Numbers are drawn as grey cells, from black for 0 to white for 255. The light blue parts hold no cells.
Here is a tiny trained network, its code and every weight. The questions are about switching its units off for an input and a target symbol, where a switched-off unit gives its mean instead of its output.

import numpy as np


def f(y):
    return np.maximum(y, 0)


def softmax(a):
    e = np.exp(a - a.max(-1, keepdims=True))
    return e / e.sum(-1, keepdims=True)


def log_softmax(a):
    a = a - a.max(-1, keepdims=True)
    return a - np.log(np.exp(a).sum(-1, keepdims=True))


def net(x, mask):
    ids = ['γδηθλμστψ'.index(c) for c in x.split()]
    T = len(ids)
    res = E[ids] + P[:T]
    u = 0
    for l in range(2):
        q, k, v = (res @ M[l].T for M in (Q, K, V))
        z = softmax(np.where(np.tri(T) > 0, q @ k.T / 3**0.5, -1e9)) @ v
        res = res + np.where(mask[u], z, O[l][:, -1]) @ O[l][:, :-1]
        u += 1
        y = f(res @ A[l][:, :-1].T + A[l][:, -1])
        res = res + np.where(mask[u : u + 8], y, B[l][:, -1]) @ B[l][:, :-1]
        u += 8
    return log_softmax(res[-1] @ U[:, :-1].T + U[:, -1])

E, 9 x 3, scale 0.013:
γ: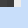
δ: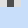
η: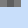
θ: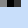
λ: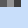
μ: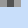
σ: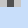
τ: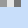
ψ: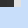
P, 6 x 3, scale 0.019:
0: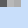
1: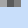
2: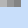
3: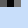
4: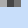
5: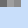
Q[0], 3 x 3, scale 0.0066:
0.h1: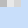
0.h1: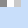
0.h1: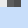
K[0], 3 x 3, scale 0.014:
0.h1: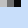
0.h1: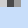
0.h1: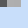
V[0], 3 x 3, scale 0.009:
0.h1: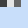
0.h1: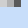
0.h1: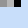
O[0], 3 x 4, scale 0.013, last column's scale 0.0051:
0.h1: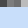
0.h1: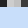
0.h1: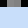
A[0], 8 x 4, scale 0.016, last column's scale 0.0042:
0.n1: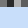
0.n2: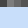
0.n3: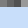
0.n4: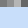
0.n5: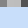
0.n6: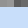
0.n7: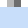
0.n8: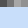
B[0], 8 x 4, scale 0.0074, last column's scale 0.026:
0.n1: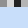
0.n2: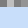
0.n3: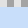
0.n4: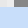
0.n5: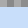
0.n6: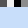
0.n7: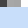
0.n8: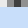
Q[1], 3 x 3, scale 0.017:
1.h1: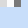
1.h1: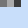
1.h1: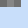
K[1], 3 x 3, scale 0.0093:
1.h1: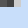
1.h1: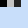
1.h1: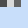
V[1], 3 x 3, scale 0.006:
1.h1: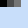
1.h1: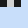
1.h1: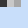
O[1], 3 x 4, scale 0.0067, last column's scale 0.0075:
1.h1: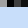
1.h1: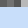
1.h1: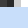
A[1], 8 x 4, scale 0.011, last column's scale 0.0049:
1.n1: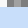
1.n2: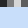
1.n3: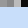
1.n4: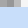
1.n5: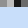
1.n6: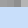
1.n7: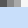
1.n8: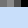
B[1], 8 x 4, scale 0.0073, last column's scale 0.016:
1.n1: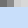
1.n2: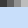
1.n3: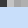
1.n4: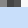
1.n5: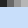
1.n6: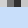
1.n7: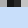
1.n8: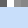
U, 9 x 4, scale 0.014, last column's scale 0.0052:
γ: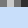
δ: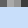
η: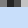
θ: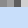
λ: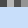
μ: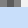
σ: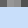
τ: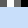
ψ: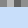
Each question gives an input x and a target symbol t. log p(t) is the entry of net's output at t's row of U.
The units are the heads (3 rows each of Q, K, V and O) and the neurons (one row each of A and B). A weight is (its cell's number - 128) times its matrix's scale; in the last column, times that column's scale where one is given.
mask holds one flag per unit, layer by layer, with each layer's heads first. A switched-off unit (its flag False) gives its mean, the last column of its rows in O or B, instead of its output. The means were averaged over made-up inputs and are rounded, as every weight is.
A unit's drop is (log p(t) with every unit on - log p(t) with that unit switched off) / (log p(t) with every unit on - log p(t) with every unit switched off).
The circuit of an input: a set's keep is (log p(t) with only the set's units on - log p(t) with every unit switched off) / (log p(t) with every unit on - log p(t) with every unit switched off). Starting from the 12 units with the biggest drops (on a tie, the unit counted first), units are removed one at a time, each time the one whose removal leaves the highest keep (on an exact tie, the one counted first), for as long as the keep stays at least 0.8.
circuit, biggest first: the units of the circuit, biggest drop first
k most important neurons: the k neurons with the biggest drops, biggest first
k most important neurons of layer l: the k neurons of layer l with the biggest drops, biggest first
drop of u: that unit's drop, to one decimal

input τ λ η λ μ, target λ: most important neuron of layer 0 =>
0.n8
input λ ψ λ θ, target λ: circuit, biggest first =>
0.h1; 0.n1
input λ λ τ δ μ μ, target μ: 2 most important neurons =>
0.n1; 1.n7
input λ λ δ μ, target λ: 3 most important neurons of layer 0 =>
0.n1; 0.n8; 0.n2
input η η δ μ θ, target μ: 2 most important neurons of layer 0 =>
0.n3; 0.n1
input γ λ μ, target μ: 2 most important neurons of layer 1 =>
1.n7; 1.n4
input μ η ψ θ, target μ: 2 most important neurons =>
0.n3; 1.n1
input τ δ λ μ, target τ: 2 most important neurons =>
0.n1; 0.n8
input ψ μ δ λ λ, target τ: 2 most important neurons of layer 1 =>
1.n3; 1.n1
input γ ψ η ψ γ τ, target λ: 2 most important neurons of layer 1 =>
1.n7; 1.n2
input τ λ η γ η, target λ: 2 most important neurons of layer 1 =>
1.n4; 1.n7
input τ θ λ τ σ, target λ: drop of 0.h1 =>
0.7
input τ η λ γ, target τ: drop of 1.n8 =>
0.2
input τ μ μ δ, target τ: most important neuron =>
0.n1
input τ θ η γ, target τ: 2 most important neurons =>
0.n1; 0.n8
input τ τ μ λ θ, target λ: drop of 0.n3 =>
-0.1
